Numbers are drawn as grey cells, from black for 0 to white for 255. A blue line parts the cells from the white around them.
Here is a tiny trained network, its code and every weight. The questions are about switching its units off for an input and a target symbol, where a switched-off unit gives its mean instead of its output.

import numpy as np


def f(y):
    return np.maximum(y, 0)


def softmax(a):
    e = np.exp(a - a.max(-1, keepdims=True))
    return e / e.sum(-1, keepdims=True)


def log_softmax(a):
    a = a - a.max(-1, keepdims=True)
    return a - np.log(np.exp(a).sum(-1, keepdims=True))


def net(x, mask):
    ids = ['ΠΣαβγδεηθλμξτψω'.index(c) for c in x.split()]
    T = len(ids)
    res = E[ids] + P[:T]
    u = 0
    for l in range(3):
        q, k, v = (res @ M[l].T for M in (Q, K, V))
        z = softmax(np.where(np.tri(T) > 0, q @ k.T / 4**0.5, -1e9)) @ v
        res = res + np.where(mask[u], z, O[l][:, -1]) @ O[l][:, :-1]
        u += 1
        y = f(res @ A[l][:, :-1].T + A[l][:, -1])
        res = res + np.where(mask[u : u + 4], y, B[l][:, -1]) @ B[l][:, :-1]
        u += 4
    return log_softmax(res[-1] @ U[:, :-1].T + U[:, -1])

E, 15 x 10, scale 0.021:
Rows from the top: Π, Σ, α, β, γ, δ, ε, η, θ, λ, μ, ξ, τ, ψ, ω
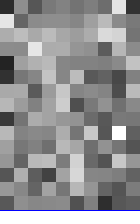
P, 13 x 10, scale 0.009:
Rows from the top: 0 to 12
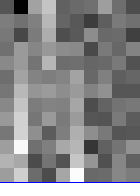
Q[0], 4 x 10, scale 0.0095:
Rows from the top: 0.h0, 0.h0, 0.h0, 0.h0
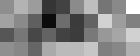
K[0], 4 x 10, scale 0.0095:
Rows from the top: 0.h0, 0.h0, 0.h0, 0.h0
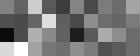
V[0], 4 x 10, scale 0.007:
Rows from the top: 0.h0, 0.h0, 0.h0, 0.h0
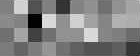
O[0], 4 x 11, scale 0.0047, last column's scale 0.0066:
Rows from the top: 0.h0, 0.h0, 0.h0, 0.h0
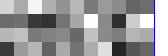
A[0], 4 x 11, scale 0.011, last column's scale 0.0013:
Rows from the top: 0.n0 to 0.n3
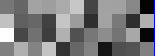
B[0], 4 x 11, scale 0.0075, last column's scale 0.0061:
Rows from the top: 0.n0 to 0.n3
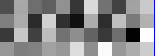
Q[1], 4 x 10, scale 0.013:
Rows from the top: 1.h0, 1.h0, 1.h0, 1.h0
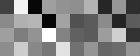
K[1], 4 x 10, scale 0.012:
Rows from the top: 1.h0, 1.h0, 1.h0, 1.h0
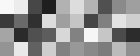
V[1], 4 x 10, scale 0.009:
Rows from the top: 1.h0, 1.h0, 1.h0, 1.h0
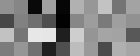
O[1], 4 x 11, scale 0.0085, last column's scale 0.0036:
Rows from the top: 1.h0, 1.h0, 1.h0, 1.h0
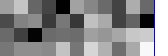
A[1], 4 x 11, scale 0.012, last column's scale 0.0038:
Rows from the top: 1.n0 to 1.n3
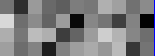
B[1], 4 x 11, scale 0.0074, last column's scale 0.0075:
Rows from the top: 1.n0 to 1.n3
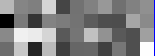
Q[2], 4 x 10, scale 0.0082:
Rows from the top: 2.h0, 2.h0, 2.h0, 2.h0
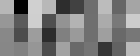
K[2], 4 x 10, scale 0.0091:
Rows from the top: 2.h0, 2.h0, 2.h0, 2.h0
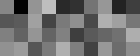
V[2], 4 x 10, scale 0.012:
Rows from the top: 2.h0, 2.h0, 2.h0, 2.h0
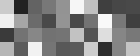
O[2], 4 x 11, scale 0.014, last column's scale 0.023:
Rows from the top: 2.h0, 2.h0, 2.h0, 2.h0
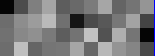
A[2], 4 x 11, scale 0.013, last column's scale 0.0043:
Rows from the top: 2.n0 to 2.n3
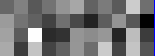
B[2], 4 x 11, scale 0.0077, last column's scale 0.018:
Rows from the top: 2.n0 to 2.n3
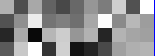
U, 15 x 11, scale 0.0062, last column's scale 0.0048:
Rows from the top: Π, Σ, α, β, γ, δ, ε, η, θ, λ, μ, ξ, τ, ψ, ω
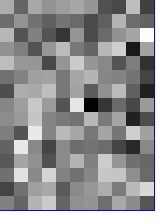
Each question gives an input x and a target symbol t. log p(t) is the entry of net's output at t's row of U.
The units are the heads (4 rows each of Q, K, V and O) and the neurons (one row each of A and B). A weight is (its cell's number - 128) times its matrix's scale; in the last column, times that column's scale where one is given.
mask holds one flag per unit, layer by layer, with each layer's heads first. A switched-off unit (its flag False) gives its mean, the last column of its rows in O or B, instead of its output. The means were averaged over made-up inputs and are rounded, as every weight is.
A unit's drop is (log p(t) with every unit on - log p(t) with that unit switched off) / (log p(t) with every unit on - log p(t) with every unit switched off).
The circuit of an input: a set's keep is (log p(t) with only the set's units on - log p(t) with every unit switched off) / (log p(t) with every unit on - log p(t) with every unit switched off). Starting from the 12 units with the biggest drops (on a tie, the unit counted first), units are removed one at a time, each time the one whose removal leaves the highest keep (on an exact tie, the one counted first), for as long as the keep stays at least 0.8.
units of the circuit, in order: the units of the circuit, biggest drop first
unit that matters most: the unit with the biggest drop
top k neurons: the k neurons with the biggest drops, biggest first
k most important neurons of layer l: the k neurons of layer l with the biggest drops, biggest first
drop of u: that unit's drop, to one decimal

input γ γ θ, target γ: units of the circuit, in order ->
(2.h0)
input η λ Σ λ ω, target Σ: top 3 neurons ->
(0.n2; 0.n3; 2.n3)
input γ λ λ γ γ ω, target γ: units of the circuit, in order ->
(2.h0; 0.n3; 1.n3; 0.n2)
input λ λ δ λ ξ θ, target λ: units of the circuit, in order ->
(1.n3; 0.n2)
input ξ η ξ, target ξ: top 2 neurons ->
(0.n0; 0.n2)
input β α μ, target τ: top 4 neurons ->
(1.n2; 2.n1; 0.n2; 0.n1)
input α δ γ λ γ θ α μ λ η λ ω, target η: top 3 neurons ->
(0.n2; 0.n3; 0.n0)
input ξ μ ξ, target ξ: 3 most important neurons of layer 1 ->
(1.n3; 1.n0; 1.n1)
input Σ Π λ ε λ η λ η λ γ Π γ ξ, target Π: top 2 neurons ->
(0.n0; 1.n3)
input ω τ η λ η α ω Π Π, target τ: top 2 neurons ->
(1.n2; 2.n1)
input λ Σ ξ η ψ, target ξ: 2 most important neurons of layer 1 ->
(1.n3; 1.n2)
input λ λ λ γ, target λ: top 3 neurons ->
(2.n3; 1.n3; 0.n0)
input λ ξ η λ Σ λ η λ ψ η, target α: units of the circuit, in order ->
(0.n3; 1.h0)
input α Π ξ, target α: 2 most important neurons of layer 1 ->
(1.n2; 1.n0)
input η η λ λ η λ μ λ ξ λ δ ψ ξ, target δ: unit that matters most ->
2.h0
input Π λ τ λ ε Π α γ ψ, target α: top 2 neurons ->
(0.n0; 2.n0)
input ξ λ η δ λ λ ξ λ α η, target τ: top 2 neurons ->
(1.n2; 0.n2)
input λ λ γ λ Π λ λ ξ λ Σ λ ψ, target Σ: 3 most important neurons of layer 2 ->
(2.n3; 2.n2; 2.n0)
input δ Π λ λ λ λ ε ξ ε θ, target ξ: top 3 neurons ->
(0.n3; 1.n3; 0.n2)
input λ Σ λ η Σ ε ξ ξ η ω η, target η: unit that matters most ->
1.h0
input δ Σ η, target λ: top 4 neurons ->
(2.n1; 0.n1; 0.n2; 0.n3)
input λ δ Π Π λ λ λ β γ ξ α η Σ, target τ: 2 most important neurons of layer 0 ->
(0.n2; 0.n1)
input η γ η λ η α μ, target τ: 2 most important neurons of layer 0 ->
(0.n1; 0.n2)
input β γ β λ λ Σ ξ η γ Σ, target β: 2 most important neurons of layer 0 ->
(0.n2; 0.n1)
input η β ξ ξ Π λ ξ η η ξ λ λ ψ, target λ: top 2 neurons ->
(2.n3; 0.n2)
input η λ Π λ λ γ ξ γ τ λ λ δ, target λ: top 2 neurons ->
(2.n3; 0.n0)
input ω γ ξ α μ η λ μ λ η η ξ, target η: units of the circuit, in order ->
(1.h0)
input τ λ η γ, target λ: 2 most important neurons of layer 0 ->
(0.n0; 0.n1)
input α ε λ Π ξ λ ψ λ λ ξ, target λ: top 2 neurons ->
(0.n0; 2.n3)
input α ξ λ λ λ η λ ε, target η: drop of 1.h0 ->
0.7
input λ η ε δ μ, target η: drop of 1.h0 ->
1.5
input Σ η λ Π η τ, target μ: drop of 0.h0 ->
0.0
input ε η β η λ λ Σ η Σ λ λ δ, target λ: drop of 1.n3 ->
0.1
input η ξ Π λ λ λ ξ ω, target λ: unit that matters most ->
2.n3
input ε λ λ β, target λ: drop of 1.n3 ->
0.3
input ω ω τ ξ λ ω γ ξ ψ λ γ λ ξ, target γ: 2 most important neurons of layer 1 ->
(1.n3; 1.n2)
